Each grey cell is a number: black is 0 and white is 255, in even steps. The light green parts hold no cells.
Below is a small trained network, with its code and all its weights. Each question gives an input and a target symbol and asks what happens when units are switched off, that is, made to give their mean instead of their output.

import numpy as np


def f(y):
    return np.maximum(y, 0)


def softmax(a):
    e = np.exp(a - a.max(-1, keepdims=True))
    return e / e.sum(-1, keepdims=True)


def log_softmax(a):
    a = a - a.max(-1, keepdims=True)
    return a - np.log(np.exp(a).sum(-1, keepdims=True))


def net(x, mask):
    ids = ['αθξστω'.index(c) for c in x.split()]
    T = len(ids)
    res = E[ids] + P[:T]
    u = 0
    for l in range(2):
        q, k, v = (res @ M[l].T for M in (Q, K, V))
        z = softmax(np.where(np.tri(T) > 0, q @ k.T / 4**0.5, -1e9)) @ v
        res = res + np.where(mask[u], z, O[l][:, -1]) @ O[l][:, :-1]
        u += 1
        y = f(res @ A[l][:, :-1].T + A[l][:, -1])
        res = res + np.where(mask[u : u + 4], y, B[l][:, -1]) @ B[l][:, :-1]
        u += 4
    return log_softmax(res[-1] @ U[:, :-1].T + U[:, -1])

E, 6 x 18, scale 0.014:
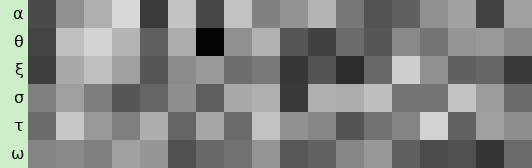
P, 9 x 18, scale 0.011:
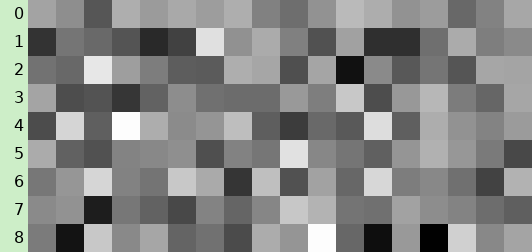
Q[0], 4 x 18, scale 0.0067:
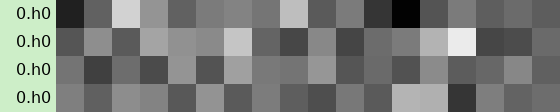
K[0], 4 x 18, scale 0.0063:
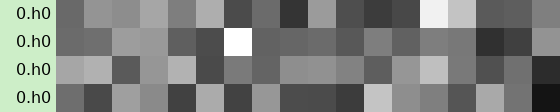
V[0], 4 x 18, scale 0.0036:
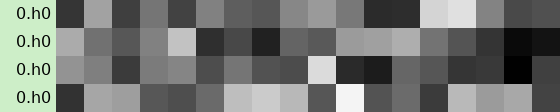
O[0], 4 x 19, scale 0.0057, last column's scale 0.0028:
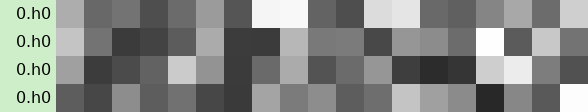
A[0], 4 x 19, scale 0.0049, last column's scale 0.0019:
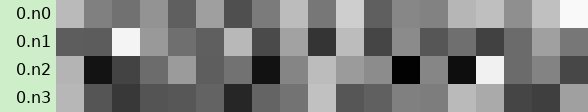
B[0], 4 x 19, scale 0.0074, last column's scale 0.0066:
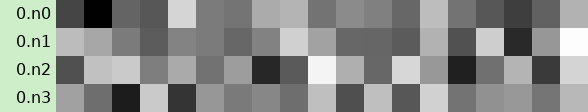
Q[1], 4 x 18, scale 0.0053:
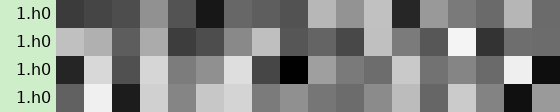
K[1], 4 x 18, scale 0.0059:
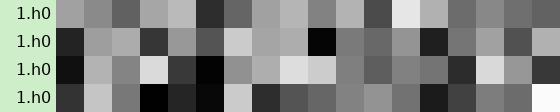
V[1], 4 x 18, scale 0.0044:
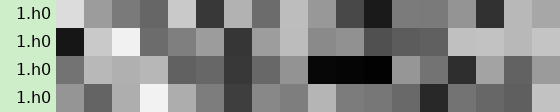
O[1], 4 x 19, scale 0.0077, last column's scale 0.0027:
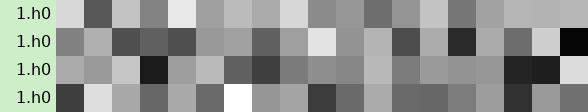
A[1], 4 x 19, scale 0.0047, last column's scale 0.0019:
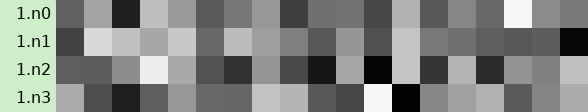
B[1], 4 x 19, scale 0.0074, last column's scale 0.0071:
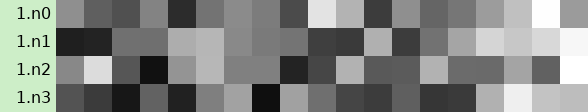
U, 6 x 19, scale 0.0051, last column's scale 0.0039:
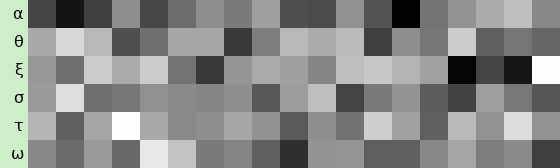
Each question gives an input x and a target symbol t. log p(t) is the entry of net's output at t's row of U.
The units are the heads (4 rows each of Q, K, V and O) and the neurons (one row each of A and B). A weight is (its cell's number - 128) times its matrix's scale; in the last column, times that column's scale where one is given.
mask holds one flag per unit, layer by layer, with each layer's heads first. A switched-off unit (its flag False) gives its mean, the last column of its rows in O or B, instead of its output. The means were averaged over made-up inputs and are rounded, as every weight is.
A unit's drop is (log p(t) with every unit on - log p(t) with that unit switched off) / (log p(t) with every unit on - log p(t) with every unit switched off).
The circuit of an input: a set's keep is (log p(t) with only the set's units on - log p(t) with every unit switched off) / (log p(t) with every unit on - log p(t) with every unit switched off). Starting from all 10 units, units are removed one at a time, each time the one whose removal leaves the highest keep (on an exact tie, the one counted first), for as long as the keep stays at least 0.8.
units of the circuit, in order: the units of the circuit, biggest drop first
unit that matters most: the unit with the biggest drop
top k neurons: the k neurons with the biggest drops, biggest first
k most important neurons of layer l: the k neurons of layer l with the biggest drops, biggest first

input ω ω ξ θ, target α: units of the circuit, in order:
(0.n2; 1.n3)
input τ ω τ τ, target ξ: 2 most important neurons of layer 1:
(1.n1; 1.n2)
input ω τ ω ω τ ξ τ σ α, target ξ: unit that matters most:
0.n2
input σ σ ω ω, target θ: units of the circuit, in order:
(0.h0; 1.h0; 0.n3; 0.n1)
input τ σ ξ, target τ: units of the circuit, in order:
(1.h0; 0.n1)
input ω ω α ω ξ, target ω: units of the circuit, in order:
(1.n1; 1.h0)
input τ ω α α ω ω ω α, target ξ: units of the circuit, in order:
(0.h0; 1.n1)
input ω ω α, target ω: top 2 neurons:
(1.n1; 1.n2)
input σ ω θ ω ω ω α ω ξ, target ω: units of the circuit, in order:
(1.h0; 0.n3; 1.n1; 1.n2)
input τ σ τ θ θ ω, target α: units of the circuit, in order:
(1.n3; 0.n3)
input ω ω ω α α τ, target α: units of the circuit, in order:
(1.n3; 0.h0; 0.n2)
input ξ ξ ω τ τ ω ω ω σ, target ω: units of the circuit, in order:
(1.h0; 0.n3; 1.n2)
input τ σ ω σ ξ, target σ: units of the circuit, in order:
(1.h0; 1.n2)
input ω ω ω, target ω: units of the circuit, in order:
(1.h0; 1.n1; 1.n2)
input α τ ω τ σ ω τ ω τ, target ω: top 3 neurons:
(0.n3; 1.n1; 1.n2)
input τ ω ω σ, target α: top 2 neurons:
(0.n2; 1.n3)
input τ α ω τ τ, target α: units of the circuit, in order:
(1.h0; 1.n1; 0.h0)
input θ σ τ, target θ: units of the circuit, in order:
(1.h0)
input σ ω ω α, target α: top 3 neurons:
(0.n2; 1.n3; 0.n0)
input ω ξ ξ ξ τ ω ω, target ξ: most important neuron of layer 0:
(0.n2)
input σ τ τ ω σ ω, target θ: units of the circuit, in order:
(1.h0; 0.n3; 0.n1)
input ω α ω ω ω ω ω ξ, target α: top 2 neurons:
(1.n3; 0.n2)
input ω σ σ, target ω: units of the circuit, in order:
(1.n1; 1.h0; 1.n2)
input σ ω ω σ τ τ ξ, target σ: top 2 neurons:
(0.n1; 1.n2)
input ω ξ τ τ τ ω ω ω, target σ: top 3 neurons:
(0.n2; 0.n3; 0.n1)
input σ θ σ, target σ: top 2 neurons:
(0.n1; 1.n2)
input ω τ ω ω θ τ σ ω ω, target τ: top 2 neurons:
(0.n2; 0.n1)
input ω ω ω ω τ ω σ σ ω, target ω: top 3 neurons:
(1.n1; 0.n3; 1.n2)
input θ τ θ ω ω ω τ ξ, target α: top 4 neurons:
(1.n3; 0.n2; 1.n2; 0.n3)
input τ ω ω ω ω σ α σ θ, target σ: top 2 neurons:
(1.n2; 0.n3)
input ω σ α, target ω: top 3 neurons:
(1.n1; 0.n1; 1.n2)
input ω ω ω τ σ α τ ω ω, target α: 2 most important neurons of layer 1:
(1.n1; 1.n2)
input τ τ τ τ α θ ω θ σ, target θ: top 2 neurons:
(0.n2; 1.n1)
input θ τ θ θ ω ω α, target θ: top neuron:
(0.n1)
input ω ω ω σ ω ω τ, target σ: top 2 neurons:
(0.n2; 1.n2)
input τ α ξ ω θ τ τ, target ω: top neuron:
(0.n1)
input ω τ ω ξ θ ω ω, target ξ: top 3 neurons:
(1.n1; 1.n3; 0.n2)
